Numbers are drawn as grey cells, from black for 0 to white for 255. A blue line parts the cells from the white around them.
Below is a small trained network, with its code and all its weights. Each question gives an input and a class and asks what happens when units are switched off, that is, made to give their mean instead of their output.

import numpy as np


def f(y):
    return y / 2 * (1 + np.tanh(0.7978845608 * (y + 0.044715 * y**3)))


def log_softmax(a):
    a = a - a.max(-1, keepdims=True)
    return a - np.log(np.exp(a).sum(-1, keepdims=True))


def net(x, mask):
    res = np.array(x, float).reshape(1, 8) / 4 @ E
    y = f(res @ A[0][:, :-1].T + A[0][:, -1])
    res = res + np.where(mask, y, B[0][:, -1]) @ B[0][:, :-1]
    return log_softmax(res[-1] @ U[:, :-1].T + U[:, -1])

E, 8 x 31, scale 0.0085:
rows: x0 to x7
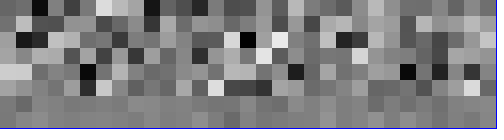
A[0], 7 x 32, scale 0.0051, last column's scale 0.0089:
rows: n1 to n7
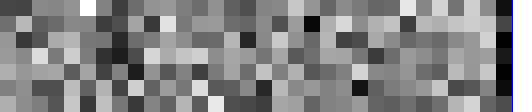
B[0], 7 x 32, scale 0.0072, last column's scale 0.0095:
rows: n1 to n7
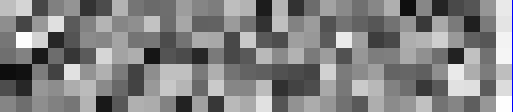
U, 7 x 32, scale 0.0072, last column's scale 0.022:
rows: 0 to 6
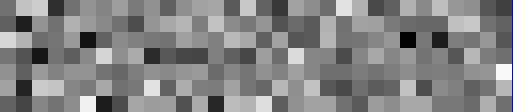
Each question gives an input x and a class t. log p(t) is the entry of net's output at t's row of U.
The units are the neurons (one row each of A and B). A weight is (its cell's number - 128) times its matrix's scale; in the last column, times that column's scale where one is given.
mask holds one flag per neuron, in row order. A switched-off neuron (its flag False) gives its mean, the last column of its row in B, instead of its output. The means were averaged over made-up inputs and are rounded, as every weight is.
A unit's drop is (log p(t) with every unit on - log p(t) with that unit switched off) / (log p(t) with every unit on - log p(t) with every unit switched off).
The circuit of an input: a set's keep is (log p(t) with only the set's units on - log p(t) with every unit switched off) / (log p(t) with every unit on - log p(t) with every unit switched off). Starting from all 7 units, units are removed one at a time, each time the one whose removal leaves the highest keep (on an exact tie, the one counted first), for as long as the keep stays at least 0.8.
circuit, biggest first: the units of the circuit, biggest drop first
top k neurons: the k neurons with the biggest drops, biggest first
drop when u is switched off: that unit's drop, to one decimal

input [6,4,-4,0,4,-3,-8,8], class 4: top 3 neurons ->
n4, n3, n1
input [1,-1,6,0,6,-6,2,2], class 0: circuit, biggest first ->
n3, n1
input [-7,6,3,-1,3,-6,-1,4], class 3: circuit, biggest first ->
n4
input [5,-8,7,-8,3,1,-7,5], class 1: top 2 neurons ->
n6, n2
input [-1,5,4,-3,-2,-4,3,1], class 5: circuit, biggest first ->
n2, n7
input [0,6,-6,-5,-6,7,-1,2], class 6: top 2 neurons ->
n7, n3
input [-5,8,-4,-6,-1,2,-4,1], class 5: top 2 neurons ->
n2, n3
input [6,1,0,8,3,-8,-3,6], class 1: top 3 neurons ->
n5, n7, n4
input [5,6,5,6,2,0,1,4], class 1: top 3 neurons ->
n5, n4, n7
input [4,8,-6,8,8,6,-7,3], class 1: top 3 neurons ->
n5, n1, n3
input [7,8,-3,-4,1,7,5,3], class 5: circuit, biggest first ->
n2, n4
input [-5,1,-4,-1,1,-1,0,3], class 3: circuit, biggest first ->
n4, n3
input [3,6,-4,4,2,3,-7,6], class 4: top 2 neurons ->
n3, n4
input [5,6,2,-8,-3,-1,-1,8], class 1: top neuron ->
n6
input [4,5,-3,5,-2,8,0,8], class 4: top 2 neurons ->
n2, n4
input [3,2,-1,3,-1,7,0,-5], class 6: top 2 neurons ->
n7, n4
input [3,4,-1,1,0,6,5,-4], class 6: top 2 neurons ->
n7, n4
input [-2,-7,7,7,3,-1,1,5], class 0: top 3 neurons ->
n3, n6, n2
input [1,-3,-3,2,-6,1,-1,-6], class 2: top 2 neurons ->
n1, n3
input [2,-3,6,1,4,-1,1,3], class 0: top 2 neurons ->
n3, n1
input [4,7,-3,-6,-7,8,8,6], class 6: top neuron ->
n7
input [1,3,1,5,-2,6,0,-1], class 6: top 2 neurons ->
n7, n6
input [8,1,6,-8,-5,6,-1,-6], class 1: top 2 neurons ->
n6, n4
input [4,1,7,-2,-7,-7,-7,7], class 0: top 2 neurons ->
n3, n7
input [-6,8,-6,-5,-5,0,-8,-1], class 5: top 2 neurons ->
n2, n3
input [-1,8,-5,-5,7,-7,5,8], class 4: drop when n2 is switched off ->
0.4
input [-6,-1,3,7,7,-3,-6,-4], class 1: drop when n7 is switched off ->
0.0
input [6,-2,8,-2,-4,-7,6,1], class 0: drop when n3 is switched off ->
0.8
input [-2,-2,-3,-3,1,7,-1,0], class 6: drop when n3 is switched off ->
0.1
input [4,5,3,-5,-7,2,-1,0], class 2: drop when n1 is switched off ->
0.8
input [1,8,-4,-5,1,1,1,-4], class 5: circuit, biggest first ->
n2
